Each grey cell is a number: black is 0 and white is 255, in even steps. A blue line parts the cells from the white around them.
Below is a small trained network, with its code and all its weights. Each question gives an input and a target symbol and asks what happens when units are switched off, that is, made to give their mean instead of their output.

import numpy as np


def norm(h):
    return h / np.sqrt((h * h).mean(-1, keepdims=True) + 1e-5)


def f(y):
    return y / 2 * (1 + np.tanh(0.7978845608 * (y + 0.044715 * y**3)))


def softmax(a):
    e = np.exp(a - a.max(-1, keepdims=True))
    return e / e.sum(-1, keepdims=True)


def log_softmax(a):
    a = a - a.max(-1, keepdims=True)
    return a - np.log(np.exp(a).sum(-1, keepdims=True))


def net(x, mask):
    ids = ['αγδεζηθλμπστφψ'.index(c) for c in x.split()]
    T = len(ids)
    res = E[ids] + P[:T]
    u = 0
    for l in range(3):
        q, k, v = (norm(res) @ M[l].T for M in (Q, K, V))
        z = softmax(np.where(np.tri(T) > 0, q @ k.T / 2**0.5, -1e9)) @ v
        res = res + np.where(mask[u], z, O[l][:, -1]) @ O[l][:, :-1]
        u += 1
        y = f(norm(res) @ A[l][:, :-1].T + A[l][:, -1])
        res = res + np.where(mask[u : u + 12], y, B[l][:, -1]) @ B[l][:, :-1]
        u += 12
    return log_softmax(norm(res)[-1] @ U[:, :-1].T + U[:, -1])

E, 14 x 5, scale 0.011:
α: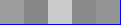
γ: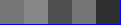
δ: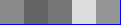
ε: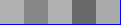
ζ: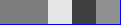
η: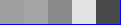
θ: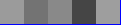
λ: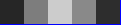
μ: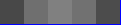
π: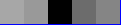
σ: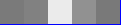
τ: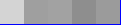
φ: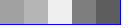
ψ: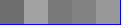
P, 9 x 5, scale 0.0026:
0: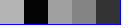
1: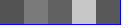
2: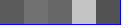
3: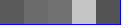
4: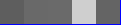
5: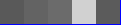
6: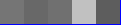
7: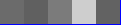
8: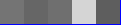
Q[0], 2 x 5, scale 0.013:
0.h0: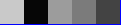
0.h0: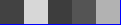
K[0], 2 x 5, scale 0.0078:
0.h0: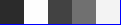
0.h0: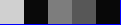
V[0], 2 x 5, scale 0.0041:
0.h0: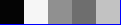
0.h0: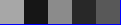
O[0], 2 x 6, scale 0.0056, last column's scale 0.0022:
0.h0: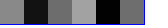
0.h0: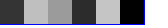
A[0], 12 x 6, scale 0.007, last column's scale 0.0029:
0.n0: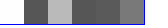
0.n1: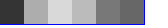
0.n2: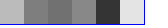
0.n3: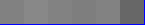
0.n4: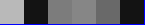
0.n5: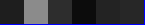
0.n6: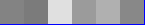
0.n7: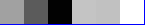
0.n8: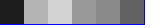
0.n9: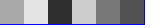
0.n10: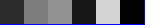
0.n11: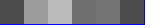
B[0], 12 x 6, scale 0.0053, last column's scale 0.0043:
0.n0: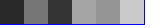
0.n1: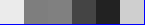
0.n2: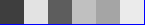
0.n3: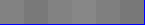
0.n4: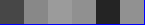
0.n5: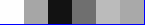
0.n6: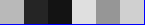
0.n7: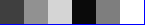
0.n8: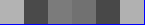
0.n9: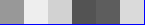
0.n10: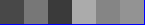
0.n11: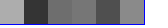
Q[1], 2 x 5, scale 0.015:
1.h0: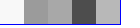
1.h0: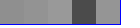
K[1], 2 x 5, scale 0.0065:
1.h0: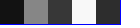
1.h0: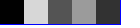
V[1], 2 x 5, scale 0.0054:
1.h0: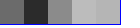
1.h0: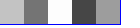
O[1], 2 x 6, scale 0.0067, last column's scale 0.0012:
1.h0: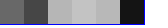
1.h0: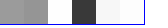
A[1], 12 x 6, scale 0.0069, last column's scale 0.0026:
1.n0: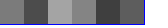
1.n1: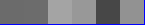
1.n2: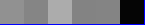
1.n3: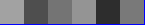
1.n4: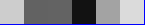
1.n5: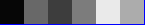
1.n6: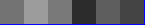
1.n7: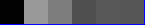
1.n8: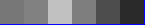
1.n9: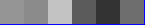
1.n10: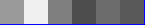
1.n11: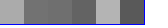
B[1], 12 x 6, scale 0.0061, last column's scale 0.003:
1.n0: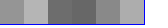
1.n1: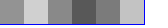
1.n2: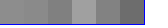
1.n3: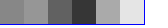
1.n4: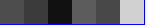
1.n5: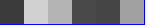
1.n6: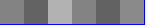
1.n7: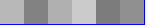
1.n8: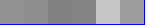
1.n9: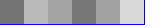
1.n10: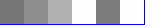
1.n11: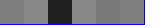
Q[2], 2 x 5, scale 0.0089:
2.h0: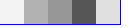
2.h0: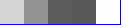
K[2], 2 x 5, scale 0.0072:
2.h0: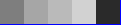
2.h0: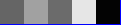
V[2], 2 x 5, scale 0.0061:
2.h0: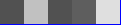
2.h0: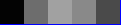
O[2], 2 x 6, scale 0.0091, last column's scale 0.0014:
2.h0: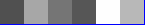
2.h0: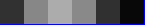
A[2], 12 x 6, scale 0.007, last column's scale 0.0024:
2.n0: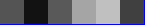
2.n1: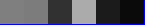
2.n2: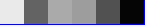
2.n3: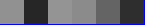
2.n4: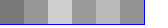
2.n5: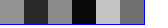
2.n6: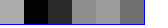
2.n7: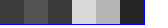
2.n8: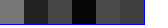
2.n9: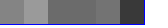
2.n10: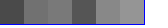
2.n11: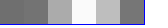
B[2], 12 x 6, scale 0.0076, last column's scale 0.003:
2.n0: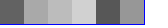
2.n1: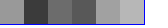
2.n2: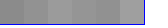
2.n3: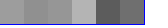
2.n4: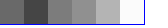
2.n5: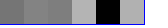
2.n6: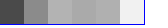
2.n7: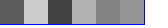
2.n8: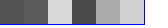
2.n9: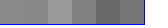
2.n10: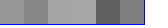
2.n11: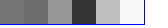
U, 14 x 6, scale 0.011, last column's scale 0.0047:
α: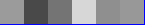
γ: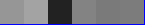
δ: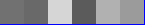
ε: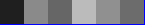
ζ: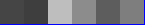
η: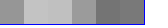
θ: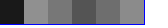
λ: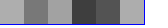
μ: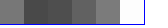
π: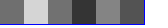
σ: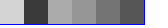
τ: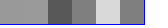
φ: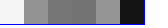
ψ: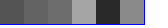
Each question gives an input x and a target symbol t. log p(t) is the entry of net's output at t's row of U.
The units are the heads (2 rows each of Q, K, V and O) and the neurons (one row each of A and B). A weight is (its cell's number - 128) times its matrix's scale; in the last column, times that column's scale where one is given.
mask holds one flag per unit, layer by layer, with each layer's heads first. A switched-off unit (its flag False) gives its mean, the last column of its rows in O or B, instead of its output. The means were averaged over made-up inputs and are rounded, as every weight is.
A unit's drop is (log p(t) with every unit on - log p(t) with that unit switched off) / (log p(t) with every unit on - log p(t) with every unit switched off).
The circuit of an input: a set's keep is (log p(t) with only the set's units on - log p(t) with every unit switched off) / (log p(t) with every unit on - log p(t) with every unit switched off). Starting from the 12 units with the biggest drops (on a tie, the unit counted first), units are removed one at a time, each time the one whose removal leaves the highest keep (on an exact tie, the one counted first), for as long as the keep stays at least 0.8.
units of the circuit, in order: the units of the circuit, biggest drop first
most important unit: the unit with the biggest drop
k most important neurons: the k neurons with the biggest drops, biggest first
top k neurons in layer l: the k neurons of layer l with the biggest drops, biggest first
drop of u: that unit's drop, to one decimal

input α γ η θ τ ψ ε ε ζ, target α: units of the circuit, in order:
(0.n7; 0.n6; 1.h0)
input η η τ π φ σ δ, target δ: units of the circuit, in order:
(0.n7)
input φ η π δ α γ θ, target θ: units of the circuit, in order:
(1.n5; 0.n0)
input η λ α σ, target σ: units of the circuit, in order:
(0.n6; 0.n1)
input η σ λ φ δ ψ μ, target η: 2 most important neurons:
(0.n2; 0.n6)
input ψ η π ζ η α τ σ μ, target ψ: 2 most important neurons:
(0.n2; 0.n4)
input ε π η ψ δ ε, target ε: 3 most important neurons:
(0.n0; 0.n9; 0.n10)
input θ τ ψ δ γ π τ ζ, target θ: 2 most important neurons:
(0.n0; 0.n10)
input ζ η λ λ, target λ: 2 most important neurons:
(0.n1; 0.n8)
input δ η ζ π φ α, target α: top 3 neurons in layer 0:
(0.n6; 0.n7; 0.n1)
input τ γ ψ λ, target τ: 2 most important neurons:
(0.n2; 0.n7)
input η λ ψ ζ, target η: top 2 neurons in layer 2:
(2.n11; 2.n8)
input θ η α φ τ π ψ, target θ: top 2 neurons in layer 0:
(0.n10; 0.n2)
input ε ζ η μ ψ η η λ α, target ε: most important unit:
0.n2
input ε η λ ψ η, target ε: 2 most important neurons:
(0.n10; 0.n9)
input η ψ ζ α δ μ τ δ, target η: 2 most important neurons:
(0.n7; 0.n2)
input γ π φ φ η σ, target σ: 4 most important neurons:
(0.n6; 0.n7; 0.n1; 0.n9)
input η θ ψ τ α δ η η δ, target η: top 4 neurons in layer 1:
(1.n1; 1.n4; 1.n0; 1.n8)
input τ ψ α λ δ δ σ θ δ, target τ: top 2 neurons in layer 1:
(1.n1; 1.n4)
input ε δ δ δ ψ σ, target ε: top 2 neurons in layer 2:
(2.n7; 2.n8)
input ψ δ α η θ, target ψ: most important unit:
0.h0
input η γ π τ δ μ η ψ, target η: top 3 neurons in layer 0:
(0.n9; 0.n5; 0.n2)
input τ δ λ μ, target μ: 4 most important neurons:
(0.n5; 1.n4; 0.n7; 2.n8)
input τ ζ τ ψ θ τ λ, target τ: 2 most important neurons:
(0.n2; 1.n4)
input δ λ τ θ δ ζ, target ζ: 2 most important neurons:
(2.n8; 2.n5)
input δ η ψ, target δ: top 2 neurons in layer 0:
(0.n5; 0.n9)
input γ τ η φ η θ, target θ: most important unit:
1.n5
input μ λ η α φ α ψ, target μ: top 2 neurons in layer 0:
(0.n8; 0.n2)
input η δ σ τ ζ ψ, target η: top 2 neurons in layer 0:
(0.n9; 0.n2)
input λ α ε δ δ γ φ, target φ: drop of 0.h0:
0.1
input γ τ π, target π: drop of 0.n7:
0.3
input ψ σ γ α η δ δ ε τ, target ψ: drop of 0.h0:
0.8
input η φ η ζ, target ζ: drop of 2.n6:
0.2
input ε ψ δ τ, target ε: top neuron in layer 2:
(2.n7)
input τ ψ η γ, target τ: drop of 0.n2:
0.2
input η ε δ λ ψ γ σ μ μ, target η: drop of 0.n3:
0.0
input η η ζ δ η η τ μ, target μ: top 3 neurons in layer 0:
(0.n5; 0.n7; 0.n9)
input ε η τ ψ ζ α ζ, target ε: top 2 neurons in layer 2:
(2.n7; 2.n8)
